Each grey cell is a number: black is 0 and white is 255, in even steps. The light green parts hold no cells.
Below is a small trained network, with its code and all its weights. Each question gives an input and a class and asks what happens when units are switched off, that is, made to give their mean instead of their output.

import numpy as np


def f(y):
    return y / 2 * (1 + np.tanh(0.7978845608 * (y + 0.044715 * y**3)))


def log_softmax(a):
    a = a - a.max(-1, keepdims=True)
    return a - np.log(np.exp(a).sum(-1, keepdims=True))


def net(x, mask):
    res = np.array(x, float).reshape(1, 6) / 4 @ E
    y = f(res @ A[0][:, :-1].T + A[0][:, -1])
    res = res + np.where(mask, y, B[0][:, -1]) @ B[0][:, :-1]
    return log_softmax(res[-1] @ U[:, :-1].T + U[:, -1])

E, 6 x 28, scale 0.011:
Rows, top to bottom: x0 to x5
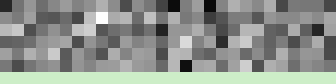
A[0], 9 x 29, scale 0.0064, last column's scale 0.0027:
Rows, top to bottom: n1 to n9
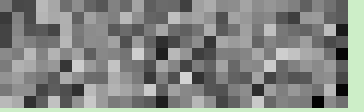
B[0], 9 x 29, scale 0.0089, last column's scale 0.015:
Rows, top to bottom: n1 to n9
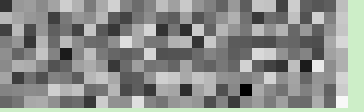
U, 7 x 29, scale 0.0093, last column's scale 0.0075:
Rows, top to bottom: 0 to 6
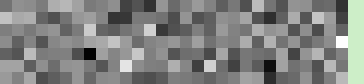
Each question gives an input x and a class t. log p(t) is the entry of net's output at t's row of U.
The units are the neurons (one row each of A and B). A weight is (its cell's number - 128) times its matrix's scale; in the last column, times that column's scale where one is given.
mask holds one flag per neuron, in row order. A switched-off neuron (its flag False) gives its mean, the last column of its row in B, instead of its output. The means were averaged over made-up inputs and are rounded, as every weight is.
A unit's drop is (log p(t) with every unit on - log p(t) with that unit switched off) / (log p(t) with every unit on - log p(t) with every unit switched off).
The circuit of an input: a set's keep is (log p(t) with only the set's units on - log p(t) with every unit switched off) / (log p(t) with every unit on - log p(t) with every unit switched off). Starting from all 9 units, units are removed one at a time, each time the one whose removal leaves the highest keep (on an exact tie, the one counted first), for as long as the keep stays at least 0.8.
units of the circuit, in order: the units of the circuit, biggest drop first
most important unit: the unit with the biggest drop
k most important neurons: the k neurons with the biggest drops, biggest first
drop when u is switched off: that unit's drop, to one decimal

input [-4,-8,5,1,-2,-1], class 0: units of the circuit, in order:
(n1)
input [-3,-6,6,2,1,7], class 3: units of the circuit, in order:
(n1; n8)
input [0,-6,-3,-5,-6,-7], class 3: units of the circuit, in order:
(n7; n8)
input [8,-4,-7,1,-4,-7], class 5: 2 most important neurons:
(n4; n9)
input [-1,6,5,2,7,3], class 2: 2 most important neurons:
(n5; n1)
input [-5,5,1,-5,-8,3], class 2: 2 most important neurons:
(n3; n4)
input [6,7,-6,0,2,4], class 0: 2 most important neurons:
(n8; n9)
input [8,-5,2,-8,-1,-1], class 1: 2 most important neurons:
(n6; n8)
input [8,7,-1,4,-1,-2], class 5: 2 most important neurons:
(n4; n1)
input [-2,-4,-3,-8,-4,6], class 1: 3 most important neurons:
(n6; n7; n8)
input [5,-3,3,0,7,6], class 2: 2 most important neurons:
(n5; n7)
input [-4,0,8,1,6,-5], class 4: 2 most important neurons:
(n9; n3)
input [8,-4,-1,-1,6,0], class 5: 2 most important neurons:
(n4; n3)
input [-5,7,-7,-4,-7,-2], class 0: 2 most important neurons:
(n8; n9)
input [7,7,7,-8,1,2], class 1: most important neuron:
(n6)
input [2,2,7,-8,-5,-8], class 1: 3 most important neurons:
(n6; n1; n8)
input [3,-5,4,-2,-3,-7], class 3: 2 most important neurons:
(n7; n8)
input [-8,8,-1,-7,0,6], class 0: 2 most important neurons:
(n8; n4)
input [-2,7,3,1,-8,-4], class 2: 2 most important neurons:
(n3; n1)
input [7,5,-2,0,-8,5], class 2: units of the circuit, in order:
(n3)
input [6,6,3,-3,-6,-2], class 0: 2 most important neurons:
(n8; n5)
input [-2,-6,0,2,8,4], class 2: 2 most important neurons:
(n5; n8)
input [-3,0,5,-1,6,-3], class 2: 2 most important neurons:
(n5; n4)
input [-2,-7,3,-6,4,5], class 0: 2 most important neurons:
(n1; n2)
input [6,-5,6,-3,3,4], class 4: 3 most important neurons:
(n9; n8; n7)
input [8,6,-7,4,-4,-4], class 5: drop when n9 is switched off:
0.2
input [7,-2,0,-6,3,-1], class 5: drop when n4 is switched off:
1.1
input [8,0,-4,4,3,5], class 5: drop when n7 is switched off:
0.1
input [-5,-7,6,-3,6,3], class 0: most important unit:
n1
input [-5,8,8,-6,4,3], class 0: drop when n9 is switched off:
0.0
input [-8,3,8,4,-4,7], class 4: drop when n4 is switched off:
0.2
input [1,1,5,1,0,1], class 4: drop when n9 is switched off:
0.4
